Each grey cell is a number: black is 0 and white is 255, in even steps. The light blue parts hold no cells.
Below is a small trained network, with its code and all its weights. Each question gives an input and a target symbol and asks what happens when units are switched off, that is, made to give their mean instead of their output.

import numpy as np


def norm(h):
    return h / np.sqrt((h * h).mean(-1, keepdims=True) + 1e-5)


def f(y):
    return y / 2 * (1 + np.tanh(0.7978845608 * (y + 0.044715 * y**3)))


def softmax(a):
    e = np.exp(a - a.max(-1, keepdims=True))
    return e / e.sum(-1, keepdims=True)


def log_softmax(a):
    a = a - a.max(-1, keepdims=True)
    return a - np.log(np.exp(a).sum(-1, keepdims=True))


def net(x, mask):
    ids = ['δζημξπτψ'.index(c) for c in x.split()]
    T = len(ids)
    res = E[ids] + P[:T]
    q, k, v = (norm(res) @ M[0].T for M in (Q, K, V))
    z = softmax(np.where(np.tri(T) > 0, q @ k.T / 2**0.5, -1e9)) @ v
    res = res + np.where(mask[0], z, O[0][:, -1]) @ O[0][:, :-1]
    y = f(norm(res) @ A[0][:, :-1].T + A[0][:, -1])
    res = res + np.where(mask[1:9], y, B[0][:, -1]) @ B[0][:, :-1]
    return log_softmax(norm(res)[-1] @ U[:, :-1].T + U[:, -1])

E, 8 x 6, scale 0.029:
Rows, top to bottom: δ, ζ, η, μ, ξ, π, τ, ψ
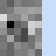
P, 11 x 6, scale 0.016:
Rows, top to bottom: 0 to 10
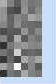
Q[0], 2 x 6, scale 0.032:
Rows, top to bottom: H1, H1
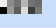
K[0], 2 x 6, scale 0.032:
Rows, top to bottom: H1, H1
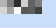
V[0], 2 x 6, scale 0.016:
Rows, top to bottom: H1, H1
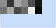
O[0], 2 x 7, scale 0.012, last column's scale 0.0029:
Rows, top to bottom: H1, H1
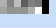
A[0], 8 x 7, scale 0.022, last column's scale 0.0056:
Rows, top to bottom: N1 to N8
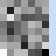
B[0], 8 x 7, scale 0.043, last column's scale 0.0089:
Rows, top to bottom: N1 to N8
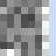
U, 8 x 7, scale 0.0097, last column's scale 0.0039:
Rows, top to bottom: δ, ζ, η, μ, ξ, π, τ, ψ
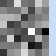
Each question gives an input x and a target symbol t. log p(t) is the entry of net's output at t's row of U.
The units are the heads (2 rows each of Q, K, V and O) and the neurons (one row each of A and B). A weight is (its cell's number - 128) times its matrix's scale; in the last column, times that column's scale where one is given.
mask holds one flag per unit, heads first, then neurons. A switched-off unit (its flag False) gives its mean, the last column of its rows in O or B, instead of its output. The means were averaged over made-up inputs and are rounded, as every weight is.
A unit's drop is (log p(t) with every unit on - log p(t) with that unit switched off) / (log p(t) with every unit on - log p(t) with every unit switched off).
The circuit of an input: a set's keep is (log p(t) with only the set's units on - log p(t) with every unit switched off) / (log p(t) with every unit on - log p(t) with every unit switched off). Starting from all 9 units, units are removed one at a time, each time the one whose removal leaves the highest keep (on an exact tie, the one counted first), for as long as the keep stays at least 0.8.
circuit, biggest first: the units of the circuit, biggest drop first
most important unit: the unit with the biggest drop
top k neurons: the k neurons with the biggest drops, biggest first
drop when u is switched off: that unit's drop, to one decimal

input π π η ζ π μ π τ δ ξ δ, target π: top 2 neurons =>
N6, N7
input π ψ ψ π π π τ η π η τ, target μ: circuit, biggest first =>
H1, N2
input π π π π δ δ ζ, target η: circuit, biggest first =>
H1, N8
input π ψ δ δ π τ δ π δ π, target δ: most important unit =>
N3
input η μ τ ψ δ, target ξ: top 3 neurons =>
N7, N6, N2
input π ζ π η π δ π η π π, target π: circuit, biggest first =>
H1, N7
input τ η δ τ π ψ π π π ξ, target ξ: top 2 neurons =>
N6, N5
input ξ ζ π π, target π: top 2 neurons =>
N7, N3
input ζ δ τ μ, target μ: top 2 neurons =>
N2, N8
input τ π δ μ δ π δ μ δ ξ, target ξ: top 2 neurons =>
N7, N2
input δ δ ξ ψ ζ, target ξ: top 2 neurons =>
N7, N6
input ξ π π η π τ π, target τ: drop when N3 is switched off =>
-0.1
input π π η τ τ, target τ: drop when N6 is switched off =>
0.0
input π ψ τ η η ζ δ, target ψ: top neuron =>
N4
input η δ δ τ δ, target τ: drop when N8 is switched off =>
0.1
